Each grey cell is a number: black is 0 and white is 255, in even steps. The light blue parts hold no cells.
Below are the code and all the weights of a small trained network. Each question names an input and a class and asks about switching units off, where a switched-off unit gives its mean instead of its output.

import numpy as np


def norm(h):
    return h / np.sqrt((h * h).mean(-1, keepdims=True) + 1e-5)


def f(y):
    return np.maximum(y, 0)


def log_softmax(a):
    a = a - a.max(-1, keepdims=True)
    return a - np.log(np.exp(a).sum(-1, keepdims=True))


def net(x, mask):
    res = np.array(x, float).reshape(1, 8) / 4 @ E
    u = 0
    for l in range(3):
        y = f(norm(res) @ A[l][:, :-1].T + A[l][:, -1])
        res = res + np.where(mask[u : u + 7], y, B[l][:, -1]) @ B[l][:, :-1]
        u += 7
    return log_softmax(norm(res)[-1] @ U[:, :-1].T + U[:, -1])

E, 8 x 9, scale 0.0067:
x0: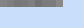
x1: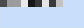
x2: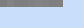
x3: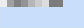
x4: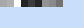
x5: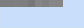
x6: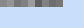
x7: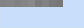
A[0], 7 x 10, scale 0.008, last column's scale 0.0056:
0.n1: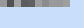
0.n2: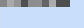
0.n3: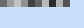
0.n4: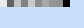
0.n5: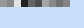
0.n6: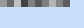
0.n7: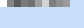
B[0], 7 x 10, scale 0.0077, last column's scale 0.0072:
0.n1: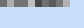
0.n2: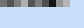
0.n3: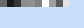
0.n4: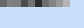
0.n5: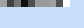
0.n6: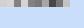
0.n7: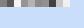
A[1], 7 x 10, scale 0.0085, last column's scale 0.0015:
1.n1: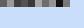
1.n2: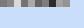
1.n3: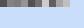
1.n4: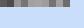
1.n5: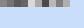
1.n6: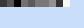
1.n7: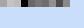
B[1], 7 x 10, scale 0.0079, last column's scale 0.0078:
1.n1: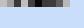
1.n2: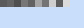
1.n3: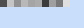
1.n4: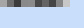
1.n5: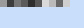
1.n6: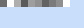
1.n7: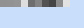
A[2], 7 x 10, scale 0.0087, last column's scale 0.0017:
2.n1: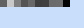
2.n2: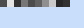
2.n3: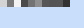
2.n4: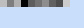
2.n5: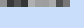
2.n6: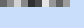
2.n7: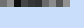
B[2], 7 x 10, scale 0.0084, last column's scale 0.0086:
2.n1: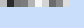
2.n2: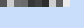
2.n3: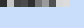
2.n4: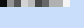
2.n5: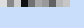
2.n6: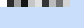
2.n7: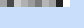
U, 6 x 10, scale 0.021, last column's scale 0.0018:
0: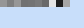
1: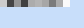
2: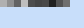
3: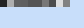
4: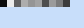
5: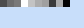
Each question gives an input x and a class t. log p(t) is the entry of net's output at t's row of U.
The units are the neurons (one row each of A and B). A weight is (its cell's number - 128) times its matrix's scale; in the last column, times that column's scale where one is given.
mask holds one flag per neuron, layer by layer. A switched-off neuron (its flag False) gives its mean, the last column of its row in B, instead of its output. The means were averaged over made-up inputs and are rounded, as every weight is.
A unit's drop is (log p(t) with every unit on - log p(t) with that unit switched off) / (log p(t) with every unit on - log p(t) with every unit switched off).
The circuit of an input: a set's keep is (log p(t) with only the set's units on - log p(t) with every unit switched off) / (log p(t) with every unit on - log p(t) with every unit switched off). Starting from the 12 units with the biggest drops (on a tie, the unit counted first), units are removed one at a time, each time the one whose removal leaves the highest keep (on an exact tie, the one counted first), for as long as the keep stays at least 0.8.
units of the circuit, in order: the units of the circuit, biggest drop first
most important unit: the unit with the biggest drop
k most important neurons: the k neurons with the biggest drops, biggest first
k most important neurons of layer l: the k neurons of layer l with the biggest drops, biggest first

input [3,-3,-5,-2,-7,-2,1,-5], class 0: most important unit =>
0.n7
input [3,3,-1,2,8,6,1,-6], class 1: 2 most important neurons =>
(2.n6 0.n3)
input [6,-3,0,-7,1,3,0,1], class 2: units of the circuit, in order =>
(0.n7 1.n1)
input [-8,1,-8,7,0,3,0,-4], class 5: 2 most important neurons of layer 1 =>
(1.n5 1.n4)
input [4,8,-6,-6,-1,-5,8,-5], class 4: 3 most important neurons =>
(1.n3 0.n5 1.n5)
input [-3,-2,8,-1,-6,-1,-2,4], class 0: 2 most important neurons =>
(0.n7 1.n5)
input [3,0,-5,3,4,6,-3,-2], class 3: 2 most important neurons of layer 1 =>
(1.n5 1.n7)
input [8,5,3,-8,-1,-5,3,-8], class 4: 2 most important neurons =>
(1.n3 0.n5)
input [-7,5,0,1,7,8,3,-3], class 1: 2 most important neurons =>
(2.n6 1.n2)
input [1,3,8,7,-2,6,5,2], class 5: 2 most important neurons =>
(0.n5 2.n6)
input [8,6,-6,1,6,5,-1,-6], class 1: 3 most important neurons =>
(2.n6 1.n1 1.n2)
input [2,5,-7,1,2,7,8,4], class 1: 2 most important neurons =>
(0.n3 1.n1)
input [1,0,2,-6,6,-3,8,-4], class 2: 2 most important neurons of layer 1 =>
(1.n7 1.n1)
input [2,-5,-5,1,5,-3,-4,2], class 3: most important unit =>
2.n3
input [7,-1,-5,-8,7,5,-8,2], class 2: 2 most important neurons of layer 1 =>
(1.n7 1.n1)
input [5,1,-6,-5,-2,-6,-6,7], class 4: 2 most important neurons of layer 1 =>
(1.n6 1.n5)
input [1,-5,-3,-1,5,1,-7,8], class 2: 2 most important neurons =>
(0.n7 1.n1)
